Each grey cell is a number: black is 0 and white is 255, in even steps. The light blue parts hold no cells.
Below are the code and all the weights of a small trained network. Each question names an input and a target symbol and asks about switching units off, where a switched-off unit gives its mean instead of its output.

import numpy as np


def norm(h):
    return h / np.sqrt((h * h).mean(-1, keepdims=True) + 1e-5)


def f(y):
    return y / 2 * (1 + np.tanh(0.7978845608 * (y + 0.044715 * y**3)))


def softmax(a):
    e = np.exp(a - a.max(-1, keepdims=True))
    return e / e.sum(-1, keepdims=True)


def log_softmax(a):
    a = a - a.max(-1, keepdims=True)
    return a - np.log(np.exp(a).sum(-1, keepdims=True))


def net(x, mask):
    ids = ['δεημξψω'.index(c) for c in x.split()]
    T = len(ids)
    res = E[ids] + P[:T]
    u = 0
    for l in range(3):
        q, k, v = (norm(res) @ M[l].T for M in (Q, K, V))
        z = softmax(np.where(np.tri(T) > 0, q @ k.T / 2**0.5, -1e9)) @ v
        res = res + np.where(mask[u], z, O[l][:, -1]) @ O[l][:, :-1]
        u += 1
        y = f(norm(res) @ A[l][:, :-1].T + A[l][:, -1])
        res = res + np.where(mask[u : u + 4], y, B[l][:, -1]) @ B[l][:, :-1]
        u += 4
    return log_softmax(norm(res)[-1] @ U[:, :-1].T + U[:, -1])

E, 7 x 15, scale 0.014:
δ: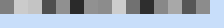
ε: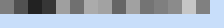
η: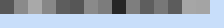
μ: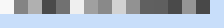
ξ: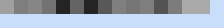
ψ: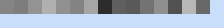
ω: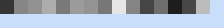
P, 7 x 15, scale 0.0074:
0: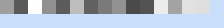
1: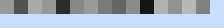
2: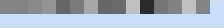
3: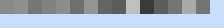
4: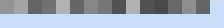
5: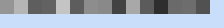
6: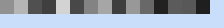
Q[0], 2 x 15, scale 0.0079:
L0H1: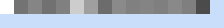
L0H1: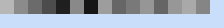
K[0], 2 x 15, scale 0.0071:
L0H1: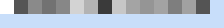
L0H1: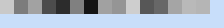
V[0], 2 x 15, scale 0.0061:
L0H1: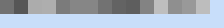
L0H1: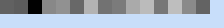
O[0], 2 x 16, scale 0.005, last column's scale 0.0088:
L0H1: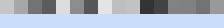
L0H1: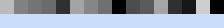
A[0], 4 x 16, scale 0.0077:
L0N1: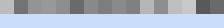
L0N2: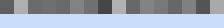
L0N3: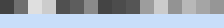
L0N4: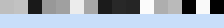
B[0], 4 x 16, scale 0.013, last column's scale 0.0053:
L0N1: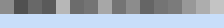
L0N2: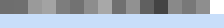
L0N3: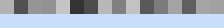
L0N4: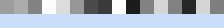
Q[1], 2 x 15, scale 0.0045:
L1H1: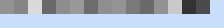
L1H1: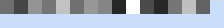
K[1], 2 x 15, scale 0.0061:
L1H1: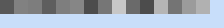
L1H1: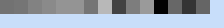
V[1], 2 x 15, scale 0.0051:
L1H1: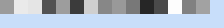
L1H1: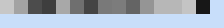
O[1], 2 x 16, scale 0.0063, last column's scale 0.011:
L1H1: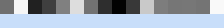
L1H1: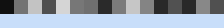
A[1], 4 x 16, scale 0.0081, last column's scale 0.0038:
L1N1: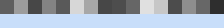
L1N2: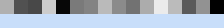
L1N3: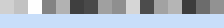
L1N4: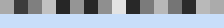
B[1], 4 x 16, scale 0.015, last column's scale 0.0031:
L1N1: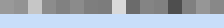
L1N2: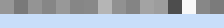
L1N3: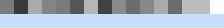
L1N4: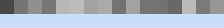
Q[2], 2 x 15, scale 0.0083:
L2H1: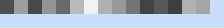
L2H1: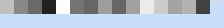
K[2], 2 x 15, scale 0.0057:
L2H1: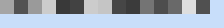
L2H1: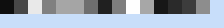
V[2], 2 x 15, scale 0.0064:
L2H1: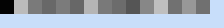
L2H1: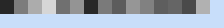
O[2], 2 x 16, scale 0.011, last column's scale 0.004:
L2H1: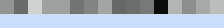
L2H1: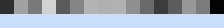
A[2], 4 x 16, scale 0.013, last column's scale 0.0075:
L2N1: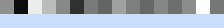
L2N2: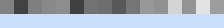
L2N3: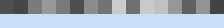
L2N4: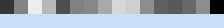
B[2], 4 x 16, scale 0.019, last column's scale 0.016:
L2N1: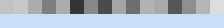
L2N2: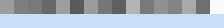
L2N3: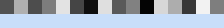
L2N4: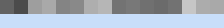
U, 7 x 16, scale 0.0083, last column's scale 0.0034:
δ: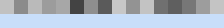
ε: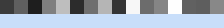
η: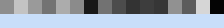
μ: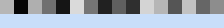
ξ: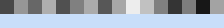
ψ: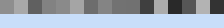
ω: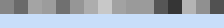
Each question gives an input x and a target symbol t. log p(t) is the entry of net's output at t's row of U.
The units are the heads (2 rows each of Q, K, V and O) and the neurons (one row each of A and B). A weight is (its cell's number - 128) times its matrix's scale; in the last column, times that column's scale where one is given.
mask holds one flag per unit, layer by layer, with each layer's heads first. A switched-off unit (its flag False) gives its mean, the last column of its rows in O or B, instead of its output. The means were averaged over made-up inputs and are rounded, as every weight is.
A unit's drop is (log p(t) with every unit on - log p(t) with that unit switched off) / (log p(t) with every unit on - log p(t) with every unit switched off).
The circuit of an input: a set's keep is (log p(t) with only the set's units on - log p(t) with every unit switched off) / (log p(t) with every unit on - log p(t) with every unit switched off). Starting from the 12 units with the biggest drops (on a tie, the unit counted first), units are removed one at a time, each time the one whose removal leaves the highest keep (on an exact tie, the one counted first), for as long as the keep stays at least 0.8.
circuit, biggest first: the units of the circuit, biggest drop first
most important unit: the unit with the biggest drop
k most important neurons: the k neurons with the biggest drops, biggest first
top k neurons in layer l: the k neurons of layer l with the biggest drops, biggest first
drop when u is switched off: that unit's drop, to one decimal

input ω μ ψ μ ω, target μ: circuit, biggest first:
[L2H1; L2N1; L2N2; L0N3]
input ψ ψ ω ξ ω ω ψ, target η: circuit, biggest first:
[L2N2; L1N3; L2N1]
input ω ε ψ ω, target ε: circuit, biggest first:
[L1N3; L2N1]
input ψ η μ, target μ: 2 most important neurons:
[L2N1; L2N2]
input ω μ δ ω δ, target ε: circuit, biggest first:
[L2N1]
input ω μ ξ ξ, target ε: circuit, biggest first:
[L2N1; L1N3]
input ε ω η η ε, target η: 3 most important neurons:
[L2N2; L2N1; L2N4]
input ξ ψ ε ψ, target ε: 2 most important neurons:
[L2N1; L0N3]
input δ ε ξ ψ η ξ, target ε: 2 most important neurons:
[L2N1; L0N2]
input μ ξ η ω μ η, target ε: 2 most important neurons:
[L0N3; L2N1]
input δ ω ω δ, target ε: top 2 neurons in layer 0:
[L0N3; L0N1]
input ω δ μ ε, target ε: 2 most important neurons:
[L2N1; L0N1]
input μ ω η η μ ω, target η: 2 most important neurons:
[L0N2; L2N2]
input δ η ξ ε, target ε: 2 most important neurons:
[L2N1; L1N3]
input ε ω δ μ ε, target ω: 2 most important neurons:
[L0N2; L1N1]
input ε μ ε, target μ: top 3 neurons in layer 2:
[L2N1; L2N2; L2N3]
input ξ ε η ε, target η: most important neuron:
[L1N1]
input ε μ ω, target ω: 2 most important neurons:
[L0N2; L1N3]
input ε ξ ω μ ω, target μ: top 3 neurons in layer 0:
[L0N1; L0N2; L0N3]
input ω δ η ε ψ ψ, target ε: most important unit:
L0N3
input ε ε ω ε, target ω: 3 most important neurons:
[L0N2; L1N3; L2N1]
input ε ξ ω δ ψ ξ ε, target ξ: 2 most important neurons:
[L0N2; L2N1]
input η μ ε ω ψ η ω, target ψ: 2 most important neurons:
[L0N2; L2N2]
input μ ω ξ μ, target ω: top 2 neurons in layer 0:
[L0N1; L0N3]
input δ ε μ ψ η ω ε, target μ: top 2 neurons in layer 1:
[L1N1; L1N4]
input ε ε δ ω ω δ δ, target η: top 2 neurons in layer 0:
[L0N3; L0N1]
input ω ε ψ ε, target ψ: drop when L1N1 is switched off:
0.8
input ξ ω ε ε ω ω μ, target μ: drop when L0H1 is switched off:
0.7
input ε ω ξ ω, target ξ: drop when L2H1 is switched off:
0.8
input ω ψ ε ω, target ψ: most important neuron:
[L2N2]
